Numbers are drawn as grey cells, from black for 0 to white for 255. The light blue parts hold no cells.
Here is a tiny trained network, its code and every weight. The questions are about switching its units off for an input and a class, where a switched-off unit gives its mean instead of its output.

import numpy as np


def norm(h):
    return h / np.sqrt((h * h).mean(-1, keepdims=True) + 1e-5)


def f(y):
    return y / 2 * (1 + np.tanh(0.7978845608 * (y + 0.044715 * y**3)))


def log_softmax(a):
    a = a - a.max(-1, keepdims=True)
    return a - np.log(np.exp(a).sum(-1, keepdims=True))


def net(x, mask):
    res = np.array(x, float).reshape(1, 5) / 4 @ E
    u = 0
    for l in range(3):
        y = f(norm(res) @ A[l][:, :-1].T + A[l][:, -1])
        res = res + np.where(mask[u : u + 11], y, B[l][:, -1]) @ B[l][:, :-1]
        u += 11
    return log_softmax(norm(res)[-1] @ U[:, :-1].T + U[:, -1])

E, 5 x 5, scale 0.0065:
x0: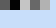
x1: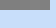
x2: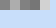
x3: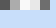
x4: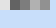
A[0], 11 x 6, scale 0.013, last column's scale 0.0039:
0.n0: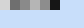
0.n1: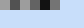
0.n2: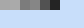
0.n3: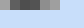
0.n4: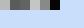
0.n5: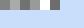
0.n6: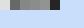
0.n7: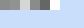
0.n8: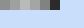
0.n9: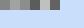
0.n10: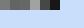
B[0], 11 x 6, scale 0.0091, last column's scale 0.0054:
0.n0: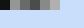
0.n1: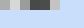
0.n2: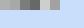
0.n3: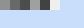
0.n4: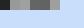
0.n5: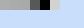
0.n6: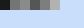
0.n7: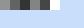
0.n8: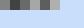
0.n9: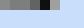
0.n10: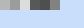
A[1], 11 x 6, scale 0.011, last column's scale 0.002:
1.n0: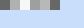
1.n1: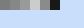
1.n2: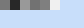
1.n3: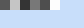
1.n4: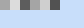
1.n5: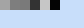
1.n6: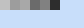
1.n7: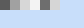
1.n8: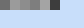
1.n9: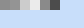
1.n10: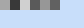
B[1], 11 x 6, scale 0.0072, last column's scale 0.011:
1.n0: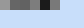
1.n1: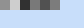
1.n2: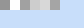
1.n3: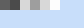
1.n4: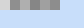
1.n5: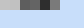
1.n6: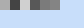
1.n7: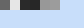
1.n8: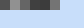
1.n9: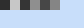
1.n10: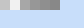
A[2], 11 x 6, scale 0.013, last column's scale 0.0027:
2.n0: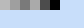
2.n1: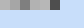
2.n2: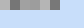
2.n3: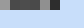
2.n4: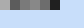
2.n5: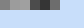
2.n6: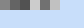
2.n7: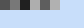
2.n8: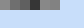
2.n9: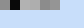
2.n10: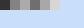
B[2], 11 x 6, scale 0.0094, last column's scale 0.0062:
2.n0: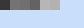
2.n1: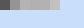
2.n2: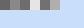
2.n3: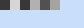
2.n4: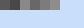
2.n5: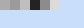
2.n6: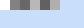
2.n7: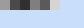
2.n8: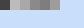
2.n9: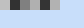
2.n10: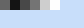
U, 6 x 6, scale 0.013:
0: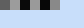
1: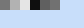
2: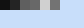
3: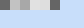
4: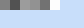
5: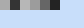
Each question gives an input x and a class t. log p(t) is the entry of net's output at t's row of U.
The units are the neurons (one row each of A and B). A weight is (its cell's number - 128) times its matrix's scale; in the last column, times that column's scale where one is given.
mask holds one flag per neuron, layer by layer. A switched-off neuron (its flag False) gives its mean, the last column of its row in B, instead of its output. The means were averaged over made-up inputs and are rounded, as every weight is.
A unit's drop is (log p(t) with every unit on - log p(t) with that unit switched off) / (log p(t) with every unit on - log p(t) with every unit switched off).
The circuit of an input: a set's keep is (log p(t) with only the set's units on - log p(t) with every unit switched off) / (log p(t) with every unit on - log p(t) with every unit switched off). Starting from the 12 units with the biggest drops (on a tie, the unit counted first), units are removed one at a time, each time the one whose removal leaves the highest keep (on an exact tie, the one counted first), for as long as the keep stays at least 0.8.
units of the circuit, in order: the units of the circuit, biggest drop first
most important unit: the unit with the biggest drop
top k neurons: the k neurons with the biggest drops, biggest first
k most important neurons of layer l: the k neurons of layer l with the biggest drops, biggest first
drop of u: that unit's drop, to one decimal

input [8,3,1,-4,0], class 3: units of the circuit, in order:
(1.n2 1.n10)
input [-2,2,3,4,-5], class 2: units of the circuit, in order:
(2.n10)
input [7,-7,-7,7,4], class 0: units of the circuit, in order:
(1.n3 1.n7)
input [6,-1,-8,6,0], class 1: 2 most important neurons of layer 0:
(0.n1 0.n3)
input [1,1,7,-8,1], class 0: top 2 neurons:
(0.n3 2.n3)
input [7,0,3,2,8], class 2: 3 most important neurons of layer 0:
(0.n0 0.n6 0.n4)
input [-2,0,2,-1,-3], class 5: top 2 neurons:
(2.n9 1.n7)
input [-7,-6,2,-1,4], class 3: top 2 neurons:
(0.n2 1.n4)
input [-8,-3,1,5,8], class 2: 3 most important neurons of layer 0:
(0.n0 0.n4 0.n6)
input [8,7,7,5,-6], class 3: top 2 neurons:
(1.n2 0.n1)
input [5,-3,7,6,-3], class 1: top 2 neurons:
(0.n5 2.n5)
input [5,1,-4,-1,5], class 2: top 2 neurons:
(0.n5 2.n10)
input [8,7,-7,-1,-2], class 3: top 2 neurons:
(1.n2 0.n5)
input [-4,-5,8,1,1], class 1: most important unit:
0.n5
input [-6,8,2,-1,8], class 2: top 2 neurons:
(0.n0 0.n6)
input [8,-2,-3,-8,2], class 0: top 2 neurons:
(0.n3 1.n3)
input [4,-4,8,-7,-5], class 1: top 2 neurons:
(0.n5 0.n7)
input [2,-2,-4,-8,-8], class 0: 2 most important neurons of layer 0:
(0.n3 0.n6)
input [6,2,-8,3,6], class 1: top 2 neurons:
(0.n1 1.n3)
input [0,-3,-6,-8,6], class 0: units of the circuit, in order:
(2.n3)
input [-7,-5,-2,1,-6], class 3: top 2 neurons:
(1.n4 0.n2)
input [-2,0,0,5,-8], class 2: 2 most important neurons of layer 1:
(1.n7 1.n3)
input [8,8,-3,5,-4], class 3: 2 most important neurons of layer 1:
(1.n2 1.n10)
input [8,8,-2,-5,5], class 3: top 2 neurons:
(1.n2 0.n7)
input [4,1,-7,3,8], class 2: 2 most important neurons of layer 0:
(0.n0 0.n5)
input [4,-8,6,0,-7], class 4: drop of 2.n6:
-0.1
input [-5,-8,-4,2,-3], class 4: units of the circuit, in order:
(1.n3)
